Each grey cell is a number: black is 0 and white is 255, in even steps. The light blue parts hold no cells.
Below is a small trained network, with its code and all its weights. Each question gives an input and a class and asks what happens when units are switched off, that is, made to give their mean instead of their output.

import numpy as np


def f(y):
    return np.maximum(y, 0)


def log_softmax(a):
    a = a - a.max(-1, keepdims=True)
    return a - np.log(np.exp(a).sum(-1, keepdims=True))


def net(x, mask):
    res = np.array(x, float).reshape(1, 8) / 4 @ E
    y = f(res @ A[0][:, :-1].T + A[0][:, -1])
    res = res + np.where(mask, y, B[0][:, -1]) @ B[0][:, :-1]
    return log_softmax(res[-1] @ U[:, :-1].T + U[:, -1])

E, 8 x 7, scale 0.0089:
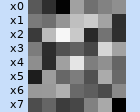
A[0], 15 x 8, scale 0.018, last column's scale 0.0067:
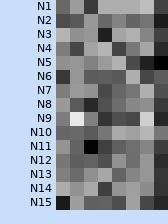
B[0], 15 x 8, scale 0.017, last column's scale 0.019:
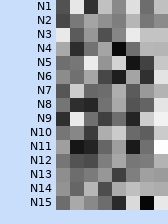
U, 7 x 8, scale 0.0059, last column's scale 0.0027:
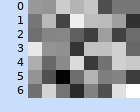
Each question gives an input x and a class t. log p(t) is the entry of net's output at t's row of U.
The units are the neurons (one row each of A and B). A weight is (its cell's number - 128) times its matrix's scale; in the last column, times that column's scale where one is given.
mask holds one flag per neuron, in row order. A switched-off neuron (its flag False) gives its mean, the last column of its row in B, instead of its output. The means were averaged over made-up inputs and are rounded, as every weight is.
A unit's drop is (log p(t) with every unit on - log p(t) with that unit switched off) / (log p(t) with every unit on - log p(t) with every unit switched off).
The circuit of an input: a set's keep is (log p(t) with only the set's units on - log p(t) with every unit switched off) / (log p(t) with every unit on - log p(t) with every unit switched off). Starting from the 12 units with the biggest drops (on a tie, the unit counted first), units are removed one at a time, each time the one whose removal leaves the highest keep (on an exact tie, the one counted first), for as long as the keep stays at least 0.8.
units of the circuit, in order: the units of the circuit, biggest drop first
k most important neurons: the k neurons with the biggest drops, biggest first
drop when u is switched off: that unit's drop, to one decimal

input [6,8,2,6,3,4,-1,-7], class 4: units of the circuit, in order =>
(N4)
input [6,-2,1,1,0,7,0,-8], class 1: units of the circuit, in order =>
(N1 N11)
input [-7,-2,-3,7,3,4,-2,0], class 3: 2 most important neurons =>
(N11 N3)
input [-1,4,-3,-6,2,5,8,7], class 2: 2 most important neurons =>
(N15 N6)
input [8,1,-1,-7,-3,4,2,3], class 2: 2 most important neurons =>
(N15 N6)
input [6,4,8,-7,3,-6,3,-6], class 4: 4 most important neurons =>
(N4 N13 N10 N7)
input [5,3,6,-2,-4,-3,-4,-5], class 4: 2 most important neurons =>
(N9 N15)
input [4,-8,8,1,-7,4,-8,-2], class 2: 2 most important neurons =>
(N15 N6)
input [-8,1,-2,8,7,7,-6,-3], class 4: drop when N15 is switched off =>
0.1
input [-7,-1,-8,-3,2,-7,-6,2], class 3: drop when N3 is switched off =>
0.1
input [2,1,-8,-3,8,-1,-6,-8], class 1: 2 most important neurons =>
(N1 N11)
